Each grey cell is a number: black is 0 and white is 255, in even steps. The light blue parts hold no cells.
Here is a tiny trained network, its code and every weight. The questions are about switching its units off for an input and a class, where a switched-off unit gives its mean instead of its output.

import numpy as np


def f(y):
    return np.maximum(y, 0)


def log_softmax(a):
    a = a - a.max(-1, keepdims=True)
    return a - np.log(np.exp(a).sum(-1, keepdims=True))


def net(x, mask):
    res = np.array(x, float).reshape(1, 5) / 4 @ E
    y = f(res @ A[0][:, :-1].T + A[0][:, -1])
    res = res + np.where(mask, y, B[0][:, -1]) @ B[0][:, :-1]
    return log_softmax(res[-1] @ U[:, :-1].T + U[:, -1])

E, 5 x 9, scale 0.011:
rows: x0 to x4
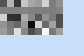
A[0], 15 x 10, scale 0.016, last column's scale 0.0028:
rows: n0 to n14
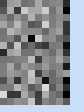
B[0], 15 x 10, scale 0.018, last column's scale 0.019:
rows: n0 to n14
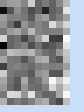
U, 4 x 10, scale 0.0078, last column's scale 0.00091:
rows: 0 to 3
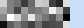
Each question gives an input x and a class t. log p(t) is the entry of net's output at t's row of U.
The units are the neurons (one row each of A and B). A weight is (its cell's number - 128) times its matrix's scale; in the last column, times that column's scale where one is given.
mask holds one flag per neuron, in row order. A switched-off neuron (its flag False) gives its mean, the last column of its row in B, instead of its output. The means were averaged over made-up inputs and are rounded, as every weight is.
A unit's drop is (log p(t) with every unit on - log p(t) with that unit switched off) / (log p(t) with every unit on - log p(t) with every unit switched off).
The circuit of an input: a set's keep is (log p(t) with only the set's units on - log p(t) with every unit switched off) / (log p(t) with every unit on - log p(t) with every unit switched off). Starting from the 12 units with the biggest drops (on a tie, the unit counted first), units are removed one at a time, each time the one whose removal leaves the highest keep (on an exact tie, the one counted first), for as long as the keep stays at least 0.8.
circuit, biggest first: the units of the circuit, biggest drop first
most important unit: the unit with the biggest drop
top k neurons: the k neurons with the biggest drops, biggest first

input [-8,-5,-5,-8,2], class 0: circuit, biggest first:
(n10)
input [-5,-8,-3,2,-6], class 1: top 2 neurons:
(n11, n1)
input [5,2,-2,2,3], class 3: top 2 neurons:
(n1, n11)
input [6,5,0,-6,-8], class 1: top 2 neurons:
(n11, n5)
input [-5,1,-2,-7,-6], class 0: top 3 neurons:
(n10, n14, n8)
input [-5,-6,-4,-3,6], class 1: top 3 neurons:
(n3, n1, n12)
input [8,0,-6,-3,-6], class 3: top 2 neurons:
(n1, n13)
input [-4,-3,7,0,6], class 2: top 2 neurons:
(n13, n11)
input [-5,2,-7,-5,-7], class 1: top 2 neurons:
(n11, n13)
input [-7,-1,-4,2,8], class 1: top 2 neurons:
(n3, n12)
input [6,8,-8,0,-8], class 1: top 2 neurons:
(n11, n13)
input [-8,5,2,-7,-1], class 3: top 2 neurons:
(n6, n5)
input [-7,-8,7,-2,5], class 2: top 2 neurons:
(n13, n1)
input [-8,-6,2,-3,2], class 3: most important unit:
n6
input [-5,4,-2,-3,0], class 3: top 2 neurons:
(n6, n5)
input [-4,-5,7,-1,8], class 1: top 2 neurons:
(n3, n12)
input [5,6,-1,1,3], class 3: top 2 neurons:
(n1, n11)
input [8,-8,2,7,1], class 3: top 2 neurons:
(n1, n10)
